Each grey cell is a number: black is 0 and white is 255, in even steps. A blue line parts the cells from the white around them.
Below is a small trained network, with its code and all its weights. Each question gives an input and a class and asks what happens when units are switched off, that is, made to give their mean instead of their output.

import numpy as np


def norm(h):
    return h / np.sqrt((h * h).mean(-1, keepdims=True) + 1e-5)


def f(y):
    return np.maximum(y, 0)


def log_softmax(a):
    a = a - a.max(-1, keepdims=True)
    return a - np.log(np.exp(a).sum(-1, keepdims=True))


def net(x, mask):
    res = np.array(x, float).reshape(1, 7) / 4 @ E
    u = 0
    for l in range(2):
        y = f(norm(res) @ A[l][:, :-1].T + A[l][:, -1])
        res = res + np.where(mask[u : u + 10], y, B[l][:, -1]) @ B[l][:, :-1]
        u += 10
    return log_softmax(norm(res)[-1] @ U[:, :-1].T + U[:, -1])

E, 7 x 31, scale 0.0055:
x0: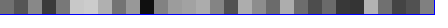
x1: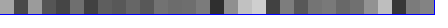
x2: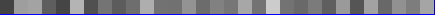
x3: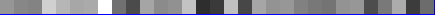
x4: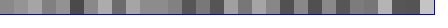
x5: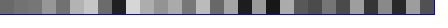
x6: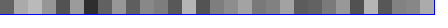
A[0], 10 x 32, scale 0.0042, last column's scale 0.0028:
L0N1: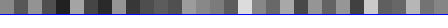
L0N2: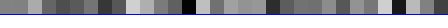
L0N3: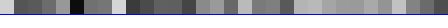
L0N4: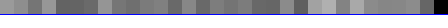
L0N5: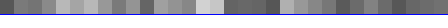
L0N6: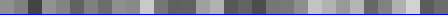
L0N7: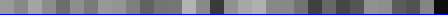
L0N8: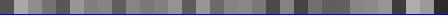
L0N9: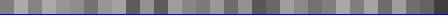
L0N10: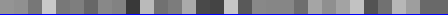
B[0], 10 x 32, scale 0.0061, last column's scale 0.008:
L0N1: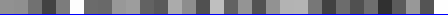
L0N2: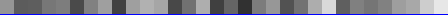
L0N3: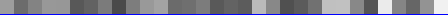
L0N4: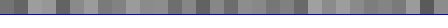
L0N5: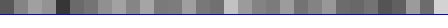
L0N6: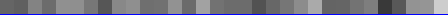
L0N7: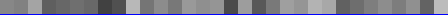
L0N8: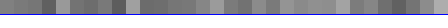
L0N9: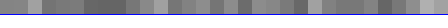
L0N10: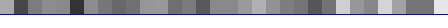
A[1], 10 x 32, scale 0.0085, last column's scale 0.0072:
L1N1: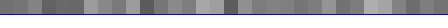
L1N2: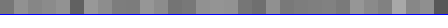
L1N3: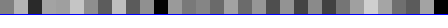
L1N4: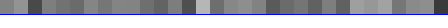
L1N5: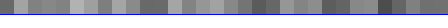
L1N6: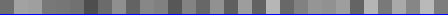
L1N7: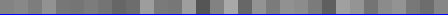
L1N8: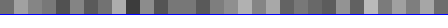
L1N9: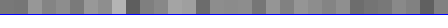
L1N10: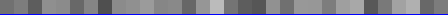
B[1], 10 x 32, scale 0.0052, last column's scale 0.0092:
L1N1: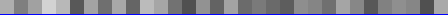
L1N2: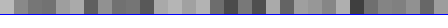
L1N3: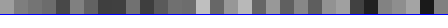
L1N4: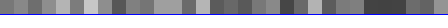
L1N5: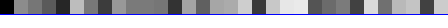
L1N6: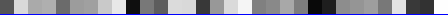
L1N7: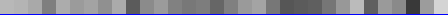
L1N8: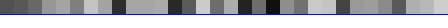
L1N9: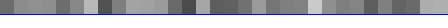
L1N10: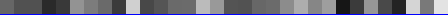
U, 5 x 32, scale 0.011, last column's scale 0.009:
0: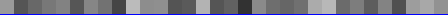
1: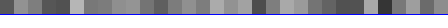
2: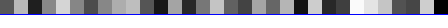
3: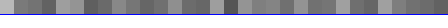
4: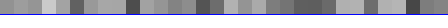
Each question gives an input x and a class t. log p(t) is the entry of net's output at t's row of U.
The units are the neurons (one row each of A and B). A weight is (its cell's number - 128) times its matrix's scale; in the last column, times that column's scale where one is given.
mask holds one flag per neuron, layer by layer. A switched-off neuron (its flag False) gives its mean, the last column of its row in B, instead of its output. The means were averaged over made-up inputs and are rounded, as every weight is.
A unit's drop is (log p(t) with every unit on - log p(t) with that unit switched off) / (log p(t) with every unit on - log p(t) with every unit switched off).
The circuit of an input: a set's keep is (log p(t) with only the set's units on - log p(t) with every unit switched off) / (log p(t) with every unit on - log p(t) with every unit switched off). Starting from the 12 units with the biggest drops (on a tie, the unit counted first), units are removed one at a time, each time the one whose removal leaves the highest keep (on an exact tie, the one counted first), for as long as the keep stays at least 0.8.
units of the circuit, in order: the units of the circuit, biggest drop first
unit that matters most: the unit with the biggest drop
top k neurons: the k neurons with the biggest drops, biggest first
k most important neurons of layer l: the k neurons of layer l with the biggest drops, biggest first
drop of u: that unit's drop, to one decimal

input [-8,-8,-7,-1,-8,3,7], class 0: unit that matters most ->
L0N10
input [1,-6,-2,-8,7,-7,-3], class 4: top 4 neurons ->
[L1N6, L0N3, L0N1, L1N1]
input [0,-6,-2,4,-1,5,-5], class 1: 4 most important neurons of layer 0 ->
[L0N3, L0N2, L0N6, L0N5]
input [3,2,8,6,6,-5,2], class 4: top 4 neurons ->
[L1N6, L1N10, L1N5, L0N6]
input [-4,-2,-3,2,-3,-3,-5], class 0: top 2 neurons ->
[L0N6, L1N10]
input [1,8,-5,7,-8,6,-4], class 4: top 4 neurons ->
[L1N10, L1N8, L1N7, L0N6]
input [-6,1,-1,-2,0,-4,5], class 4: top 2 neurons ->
[L1N6, L0N3]
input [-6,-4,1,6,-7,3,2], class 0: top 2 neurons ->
[L1N10, L1N6]
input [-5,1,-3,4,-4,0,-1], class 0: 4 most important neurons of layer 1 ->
[L1N6, L1N10, L1N5, L1N1]
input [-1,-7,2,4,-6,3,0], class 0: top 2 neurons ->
[L0N10, L0N1]
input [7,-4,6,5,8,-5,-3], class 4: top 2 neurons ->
[L0N1, L1N10]
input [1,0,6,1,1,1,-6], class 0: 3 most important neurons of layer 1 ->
[L1N6, L1N5, L1N7]
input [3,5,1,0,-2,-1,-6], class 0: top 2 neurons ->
[L1N6, L0N2]
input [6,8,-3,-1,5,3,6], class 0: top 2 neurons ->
[L0N2, L1N6]
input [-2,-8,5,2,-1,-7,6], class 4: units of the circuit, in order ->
[L1N6]
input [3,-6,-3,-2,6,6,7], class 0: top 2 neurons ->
[L0N1, L0N2]
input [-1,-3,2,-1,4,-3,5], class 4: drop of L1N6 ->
0.9
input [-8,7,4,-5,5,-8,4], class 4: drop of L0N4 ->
0.0
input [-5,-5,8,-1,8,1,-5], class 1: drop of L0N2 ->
0.1
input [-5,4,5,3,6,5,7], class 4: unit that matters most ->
L1N10
